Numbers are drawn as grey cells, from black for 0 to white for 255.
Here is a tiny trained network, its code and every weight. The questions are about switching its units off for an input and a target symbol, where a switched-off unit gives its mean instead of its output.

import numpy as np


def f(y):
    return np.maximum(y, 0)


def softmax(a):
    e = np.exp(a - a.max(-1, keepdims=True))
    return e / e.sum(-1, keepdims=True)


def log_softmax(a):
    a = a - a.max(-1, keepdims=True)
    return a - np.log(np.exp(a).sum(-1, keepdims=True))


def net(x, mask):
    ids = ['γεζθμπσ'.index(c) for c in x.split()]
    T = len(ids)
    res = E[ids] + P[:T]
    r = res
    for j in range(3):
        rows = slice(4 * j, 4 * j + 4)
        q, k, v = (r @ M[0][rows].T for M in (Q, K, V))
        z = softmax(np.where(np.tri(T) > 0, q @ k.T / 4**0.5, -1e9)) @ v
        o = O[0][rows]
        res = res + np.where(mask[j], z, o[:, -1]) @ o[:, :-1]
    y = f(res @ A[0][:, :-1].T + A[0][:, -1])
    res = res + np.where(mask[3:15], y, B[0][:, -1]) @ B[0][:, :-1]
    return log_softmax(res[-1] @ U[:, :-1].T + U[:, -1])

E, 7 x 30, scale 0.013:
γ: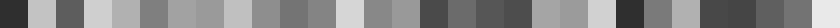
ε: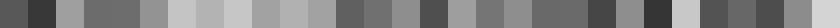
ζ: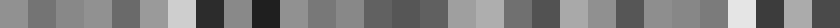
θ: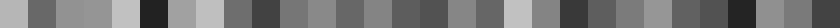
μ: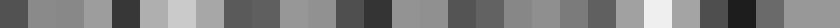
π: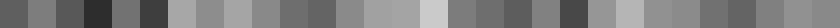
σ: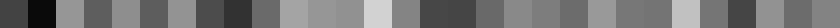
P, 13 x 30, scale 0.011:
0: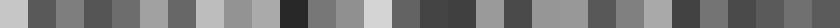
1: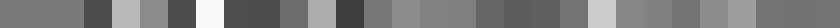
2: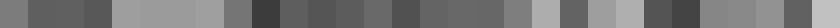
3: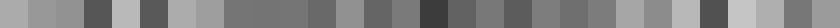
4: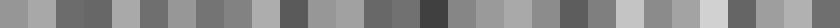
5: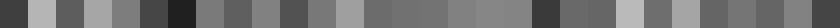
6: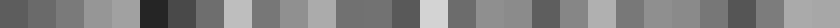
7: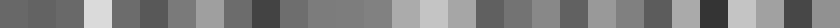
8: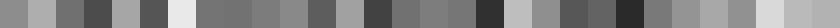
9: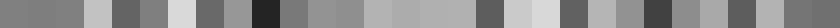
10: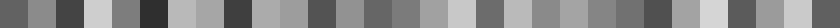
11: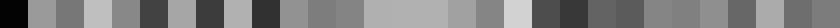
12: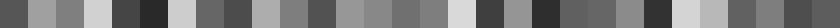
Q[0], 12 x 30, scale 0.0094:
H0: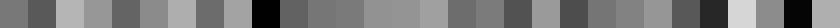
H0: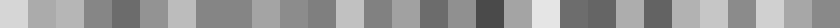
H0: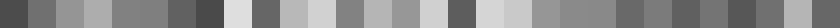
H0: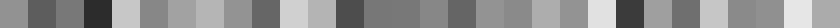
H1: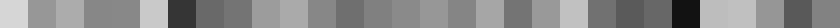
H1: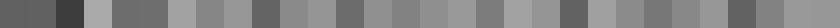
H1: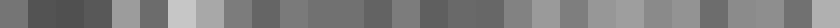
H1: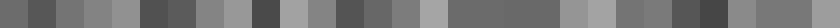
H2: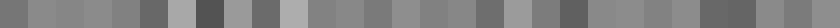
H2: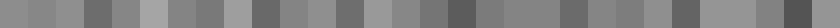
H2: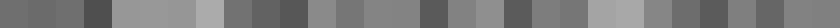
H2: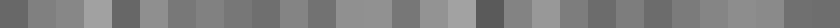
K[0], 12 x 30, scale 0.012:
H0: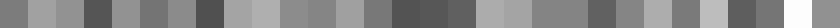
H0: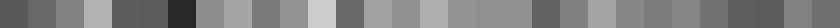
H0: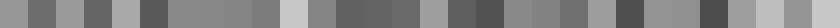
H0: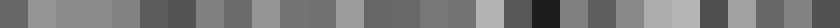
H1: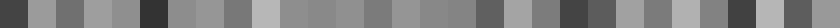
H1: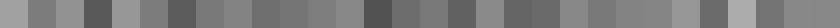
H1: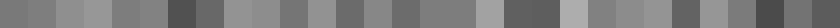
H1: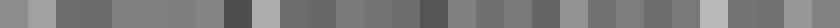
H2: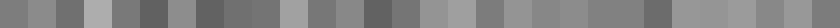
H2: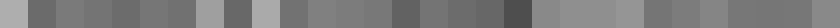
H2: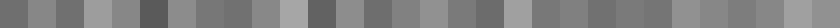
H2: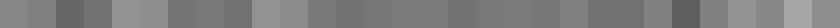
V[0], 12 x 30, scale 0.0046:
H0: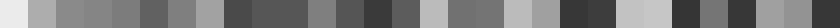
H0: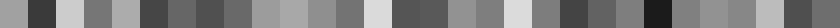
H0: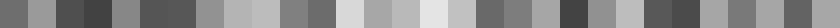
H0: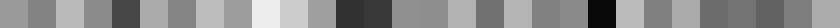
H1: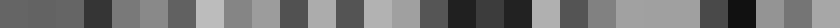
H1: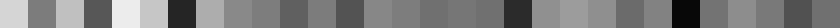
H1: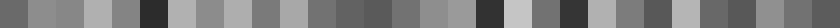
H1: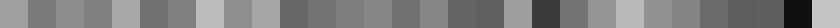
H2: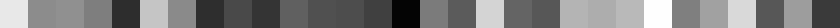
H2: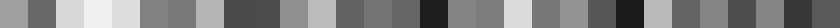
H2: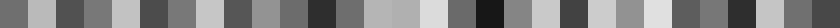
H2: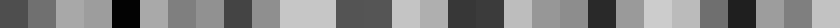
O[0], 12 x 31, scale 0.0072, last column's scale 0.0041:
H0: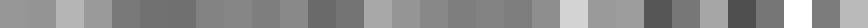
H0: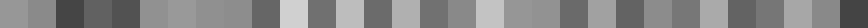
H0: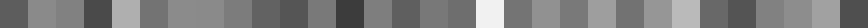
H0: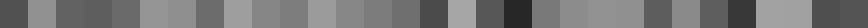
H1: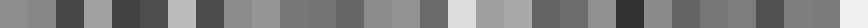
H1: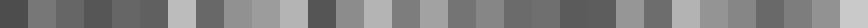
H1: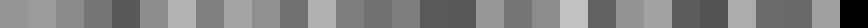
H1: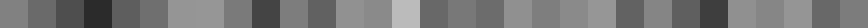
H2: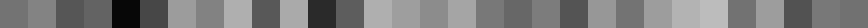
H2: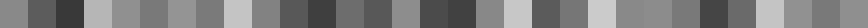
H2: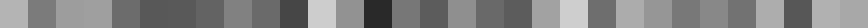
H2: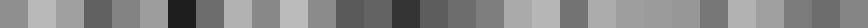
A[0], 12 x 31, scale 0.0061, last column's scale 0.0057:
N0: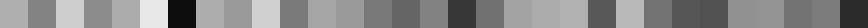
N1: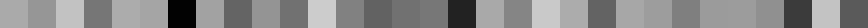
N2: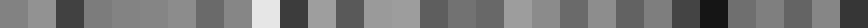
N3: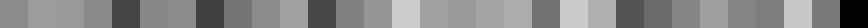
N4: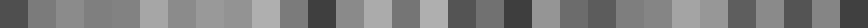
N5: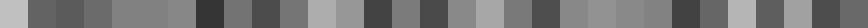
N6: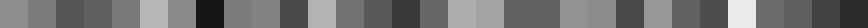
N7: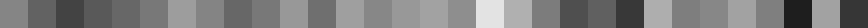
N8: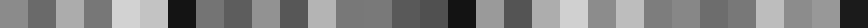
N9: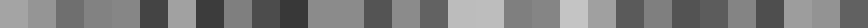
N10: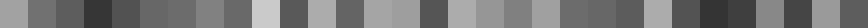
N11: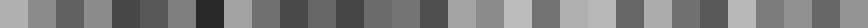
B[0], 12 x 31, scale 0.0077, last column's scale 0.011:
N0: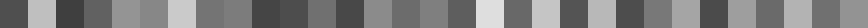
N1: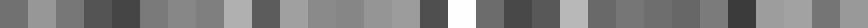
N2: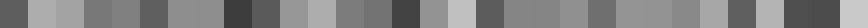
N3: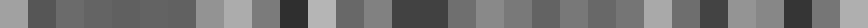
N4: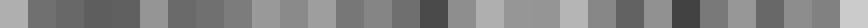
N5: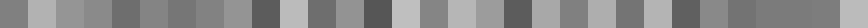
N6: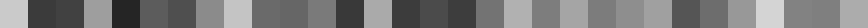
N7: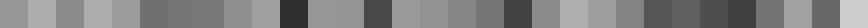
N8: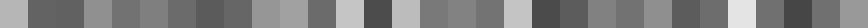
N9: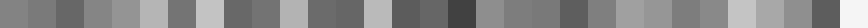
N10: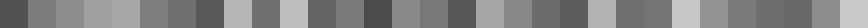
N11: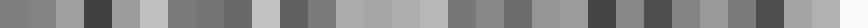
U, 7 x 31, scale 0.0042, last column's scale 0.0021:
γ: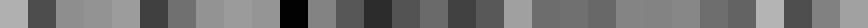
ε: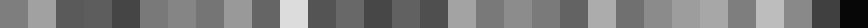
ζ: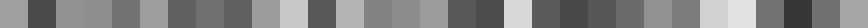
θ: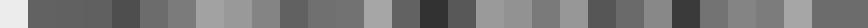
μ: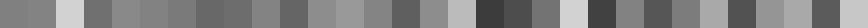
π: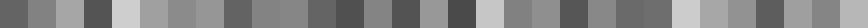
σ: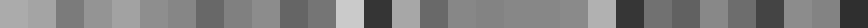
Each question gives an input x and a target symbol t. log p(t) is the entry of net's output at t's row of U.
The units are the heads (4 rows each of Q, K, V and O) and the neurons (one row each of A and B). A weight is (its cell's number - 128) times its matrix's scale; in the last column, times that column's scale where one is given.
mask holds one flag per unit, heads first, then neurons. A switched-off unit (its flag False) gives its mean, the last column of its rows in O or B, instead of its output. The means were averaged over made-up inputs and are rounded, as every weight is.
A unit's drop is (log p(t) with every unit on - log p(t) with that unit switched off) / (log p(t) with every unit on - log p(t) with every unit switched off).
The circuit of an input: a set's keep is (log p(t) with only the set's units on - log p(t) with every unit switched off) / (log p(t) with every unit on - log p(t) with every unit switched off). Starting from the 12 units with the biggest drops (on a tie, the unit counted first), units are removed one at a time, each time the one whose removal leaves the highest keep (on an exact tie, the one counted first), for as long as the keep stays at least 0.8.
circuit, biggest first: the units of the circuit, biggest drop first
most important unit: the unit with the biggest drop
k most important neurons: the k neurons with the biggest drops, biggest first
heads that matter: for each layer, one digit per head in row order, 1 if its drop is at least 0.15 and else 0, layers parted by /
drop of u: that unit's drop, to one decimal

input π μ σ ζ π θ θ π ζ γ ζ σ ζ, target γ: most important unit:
H0
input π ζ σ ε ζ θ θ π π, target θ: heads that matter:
101
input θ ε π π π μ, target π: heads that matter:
110
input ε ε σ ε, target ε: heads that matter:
110
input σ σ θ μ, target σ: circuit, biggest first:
H0, N7, H1
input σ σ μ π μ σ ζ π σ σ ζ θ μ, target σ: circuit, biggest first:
H0, N7
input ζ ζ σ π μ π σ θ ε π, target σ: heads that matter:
100
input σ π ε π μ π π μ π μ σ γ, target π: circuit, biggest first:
H1, H0, N9, N11
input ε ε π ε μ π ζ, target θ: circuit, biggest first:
N6, H1
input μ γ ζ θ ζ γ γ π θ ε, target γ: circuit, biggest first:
H0, N7
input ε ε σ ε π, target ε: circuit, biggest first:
H0, H1, N10
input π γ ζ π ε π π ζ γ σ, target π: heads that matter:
111
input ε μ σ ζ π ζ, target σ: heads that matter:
101
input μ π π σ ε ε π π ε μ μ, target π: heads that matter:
111
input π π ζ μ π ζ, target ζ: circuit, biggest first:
H0
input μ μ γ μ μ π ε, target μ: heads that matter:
110
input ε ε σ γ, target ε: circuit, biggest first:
H0, H1, N2
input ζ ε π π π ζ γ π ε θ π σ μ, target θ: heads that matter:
101
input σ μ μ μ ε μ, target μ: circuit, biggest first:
H0, H1, N11
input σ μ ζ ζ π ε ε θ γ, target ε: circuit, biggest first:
H0
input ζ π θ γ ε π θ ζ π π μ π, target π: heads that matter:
110
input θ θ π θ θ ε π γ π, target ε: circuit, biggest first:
H0, H1
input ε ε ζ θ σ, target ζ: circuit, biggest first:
H1, N8
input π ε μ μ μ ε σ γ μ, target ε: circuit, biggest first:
H0, H1
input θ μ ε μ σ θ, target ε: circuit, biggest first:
H0, H1, N10
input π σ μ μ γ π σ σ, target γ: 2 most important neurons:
N6, N7
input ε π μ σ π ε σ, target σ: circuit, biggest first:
H0, N7, H1
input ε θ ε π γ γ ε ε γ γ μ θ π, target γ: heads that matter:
101
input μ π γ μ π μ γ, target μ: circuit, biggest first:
H0
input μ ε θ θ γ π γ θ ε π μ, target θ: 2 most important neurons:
N3, N9
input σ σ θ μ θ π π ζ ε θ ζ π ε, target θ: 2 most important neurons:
N3, N4
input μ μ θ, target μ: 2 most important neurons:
N11, N2
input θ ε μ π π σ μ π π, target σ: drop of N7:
0.7
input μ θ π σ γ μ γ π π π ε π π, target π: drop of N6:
0.0
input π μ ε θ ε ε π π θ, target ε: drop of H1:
0.3
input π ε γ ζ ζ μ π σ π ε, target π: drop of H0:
0.7
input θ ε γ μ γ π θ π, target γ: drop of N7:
0.2
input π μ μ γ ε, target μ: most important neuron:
N2
